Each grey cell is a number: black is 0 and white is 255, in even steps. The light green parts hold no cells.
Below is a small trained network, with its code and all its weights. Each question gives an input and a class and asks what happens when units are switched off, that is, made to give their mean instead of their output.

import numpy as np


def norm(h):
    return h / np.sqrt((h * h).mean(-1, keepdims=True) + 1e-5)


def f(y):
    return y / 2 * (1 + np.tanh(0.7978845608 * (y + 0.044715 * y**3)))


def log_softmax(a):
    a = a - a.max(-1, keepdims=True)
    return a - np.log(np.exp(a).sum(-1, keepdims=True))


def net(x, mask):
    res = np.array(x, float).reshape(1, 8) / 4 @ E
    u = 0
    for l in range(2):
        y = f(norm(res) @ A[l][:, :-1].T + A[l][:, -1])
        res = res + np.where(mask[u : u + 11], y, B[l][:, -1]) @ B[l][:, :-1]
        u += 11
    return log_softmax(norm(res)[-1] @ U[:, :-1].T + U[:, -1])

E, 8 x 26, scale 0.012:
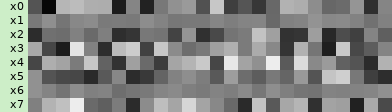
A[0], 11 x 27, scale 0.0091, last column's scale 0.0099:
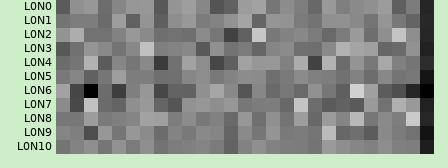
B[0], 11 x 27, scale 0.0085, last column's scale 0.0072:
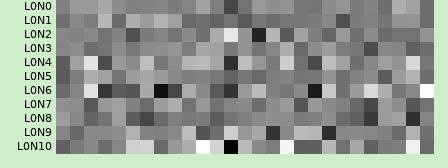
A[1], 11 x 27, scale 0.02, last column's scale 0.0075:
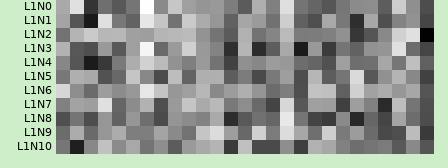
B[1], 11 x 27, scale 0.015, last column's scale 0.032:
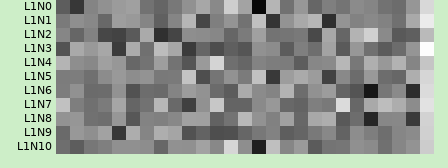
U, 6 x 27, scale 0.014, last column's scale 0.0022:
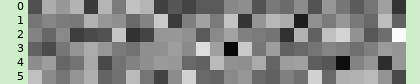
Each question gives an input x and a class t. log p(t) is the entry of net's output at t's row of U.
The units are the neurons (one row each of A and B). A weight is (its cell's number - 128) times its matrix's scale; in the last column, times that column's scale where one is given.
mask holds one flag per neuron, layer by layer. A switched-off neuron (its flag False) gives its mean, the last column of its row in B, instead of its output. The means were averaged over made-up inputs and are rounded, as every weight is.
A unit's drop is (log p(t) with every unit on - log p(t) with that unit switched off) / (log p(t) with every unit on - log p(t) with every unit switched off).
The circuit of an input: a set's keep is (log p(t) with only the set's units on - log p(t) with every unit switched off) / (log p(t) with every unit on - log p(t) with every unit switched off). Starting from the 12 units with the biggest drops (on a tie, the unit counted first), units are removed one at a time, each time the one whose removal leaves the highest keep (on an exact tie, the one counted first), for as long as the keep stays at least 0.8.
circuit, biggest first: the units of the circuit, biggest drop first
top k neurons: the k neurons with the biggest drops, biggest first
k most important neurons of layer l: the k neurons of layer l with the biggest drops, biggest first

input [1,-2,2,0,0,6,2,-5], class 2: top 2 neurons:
[L0N6; L1N7]
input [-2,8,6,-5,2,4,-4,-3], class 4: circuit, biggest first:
[L1N8]
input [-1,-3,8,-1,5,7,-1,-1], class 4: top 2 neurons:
[L1N8; L1N2]
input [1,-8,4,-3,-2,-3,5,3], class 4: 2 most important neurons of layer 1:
[L1N8; L1N1]
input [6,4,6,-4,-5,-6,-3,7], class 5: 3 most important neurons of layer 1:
[L1N7; L1N0; L1N6]
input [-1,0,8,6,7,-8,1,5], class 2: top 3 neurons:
[L1N2; L1N3; L1N6]
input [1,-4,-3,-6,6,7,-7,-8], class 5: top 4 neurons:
[L1N3; L1N2; L1N1; L1N0]
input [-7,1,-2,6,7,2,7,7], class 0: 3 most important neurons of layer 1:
[L1N9; L1N10; L1N4]
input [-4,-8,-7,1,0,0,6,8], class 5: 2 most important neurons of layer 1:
[L1N7; L1N8]
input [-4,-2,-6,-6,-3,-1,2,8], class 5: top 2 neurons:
[L1N7; L1N1]
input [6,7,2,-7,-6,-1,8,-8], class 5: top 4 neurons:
[L1N4; L1N1; L1N0; L1N9]
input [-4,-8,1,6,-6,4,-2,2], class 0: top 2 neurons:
[L1N3; L1N5]
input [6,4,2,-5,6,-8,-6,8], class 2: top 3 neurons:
[L1N2; L1N3; L1N4]
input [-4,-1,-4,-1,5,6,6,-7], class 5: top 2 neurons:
[L1N3; L1N2]
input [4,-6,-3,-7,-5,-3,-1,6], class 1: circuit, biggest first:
[L1N5]
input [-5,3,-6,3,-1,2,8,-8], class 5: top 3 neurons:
[L1N4; L1N8; L1N10]
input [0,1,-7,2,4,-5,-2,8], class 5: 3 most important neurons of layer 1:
[L1N7; L1N8; L1N9]
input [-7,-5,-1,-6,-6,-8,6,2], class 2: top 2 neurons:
[L1N2; L1N1]
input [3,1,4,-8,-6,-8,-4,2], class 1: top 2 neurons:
[L1N5; L1N9]
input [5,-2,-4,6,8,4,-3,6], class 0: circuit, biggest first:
[L1N9]
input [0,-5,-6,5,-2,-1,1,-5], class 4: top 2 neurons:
[L1N6; L1N5]
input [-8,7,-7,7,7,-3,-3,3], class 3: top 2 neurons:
[L1N0; L1N3]
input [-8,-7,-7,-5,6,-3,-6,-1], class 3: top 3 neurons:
[L1N0; L1N3; L1N8]
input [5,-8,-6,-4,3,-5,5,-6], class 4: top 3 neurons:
[L1N7; L1N3; L1N0]
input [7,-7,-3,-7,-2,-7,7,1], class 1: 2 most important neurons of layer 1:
[L1N5; L1N0]
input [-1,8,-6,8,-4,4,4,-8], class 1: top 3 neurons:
[L1N1; L1N7; L1N8]
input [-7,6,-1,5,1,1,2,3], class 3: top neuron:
[L1N0]
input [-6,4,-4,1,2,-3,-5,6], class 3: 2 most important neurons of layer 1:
[L1N0; L1N4]
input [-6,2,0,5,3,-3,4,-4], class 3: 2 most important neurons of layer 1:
[L1N0; L1N5]
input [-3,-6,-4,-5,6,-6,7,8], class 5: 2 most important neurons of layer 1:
[L1N7; L1N3]
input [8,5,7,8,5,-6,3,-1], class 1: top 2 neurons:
[L1N1; L1N0]
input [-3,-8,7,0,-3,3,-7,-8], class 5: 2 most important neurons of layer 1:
[L1N4; L1N6]
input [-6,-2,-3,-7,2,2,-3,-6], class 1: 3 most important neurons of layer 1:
[L1N5; L1N7; L1N10]
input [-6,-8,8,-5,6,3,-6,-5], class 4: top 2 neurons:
[L1N3; L1N8]
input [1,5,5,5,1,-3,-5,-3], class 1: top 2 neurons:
[L1N1; L1N6]
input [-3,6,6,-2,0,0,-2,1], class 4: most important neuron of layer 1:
[L1N8]
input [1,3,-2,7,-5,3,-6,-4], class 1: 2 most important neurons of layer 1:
[L1N1; L1N9]
